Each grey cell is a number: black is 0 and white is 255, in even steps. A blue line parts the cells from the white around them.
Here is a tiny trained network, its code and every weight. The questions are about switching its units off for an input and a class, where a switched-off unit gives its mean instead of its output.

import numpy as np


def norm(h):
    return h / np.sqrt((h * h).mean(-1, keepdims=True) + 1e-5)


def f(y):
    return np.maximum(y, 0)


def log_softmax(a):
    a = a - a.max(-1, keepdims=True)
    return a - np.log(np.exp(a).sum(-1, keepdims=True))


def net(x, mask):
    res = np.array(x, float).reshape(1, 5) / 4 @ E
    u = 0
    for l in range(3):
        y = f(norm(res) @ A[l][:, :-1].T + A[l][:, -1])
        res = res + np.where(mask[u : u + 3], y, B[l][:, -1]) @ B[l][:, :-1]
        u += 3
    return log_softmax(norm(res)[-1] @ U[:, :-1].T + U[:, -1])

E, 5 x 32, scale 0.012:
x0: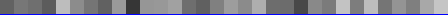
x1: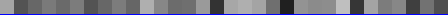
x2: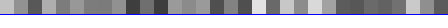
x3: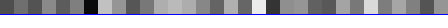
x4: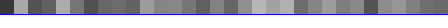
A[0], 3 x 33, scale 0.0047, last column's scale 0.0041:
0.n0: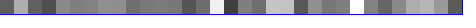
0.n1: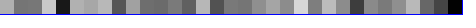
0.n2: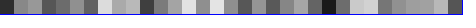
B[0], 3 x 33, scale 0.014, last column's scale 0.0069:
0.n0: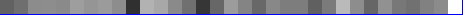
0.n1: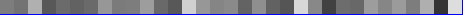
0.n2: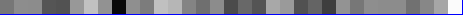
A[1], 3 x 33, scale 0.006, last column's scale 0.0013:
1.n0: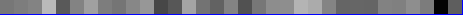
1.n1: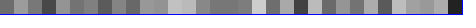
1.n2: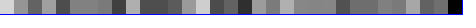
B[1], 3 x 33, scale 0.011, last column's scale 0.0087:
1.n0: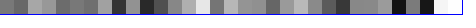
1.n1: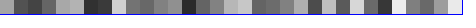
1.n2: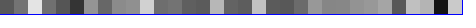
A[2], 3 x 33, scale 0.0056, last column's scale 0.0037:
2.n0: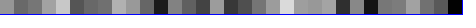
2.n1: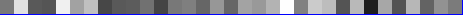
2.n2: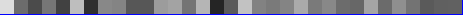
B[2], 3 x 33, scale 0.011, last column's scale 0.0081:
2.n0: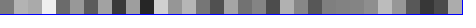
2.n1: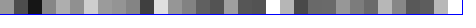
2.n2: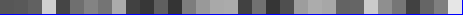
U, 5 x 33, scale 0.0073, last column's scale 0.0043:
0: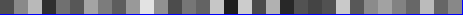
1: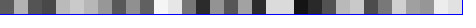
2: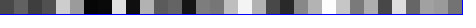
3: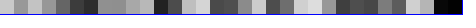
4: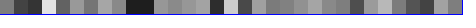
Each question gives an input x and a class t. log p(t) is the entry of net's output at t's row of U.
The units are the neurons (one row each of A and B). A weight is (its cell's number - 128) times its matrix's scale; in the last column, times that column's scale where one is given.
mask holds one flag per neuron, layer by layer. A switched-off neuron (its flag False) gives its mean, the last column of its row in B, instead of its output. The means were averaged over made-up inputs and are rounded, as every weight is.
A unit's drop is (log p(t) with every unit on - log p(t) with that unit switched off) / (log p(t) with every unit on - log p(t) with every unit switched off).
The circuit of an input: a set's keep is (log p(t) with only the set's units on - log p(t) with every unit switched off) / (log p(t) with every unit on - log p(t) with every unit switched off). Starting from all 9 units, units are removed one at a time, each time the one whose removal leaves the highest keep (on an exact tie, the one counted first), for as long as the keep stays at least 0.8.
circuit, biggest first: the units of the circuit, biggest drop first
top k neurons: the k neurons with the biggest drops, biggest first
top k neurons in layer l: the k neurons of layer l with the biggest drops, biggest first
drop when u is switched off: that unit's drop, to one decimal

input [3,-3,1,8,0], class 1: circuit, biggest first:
[0.n2]
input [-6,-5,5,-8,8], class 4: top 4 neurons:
[2.n0 0.n2 1.n0 1.n1]
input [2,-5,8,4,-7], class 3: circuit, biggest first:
[1.n2 0.n0]
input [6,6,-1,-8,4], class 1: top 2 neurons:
[0.n1 2.n1]
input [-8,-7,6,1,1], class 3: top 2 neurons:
[1.n2 0.n1]
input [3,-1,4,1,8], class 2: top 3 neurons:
[1.n1 1.n0 0.n2]
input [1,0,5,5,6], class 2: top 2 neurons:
[1.n1 1.n0]
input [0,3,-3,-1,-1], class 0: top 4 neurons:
[1.n1 1.n0 2.n1 2.n2]
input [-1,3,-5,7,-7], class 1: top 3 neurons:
[0.n2 1.n0 0.n1]
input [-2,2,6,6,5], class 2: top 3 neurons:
[1.n1 2.n1 1.n2]
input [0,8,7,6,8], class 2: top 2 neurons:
[1.n1 2.n1]
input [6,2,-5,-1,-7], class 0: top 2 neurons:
[2.n1 1.n1]
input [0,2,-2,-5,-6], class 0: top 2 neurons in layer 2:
[2.n2 2.n1]
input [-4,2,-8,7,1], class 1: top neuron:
[0.n2]
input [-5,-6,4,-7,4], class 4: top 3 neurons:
[0.n2 2.n0 1.n0]
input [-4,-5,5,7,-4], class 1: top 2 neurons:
[0.n2 2.n2]
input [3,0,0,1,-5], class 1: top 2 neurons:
[0.n2 1.n0]
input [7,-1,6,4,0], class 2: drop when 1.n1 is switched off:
0.2
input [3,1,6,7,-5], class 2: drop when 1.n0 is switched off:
0.1
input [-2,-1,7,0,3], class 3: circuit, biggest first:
[1.n2]
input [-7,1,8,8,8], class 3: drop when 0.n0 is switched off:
0.1
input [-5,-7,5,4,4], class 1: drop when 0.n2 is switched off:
0.1
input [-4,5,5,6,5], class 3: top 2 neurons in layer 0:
[0.n0 0.n1]
